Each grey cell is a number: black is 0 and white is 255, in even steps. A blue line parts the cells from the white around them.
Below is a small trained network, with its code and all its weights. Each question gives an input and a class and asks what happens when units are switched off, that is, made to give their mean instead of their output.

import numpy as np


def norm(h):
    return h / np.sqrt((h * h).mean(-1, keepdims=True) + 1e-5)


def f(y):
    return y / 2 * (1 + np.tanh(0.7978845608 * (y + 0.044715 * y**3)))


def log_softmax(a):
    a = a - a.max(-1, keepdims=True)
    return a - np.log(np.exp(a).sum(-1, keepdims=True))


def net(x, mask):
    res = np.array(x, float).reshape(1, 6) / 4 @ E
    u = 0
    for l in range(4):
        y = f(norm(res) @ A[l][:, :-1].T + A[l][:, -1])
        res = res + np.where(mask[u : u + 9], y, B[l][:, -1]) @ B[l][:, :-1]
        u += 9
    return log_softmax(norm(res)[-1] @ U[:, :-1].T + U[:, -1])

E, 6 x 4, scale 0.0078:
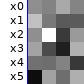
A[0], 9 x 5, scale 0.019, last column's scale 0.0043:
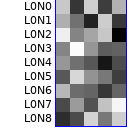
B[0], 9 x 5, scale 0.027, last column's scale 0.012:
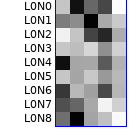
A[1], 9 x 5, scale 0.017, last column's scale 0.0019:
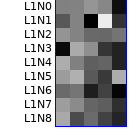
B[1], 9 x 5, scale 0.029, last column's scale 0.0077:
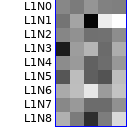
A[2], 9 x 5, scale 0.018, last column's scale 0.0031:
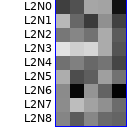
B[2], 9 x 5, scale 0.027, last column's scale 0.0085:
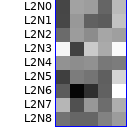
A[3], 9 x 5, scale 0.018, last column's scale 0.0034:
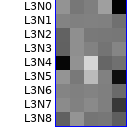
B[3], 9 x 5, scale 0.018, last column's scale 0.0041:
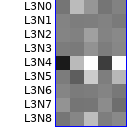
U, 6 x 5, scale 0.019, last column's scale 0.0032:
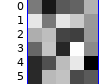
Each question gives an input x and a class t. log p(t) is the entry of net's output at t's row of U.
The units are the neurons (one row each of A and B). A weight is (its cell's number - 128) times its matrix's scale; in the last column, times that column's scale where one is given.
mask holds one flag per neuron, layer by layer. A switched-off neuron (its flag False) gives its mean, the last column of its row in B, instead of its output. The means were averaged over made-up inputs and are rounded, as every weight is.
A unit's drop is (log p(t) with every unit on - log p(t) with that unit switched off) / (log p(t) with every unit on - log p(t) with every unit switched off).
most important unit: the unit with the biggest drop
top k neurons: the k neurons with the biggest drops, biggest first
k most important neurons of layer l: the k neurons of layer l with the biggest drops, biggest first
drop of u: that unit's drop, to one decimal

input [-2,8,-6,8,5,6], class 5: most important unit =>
L0N4
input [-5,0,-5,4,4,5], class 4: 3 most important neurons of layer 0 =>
(L0N0, L0N1, L0N8)
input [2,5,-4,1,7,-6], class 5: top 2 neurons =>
(L0N6, L0N4)
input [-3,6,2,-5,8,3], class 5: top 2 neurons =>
(L0N4, L1N3)
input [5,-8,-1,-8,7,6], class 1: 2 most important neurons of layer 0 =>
(L0N5, L0N0)
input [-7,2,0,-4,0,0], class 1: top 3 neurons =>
(L0N3, L0N5, L2N3)
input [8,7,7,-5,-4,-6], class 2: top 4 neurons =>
(L0N2, L0N7, L0N8, L1N5)
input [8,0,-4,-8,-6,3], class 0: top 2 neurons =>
(L2N6, L0N7)
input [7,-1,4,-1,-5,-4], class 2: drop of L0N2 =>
1.0
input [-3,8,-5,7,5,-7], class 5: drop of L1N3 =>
0.2
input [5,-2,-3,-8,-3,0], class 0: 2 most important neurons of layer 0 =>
(L0N7, L0N0)
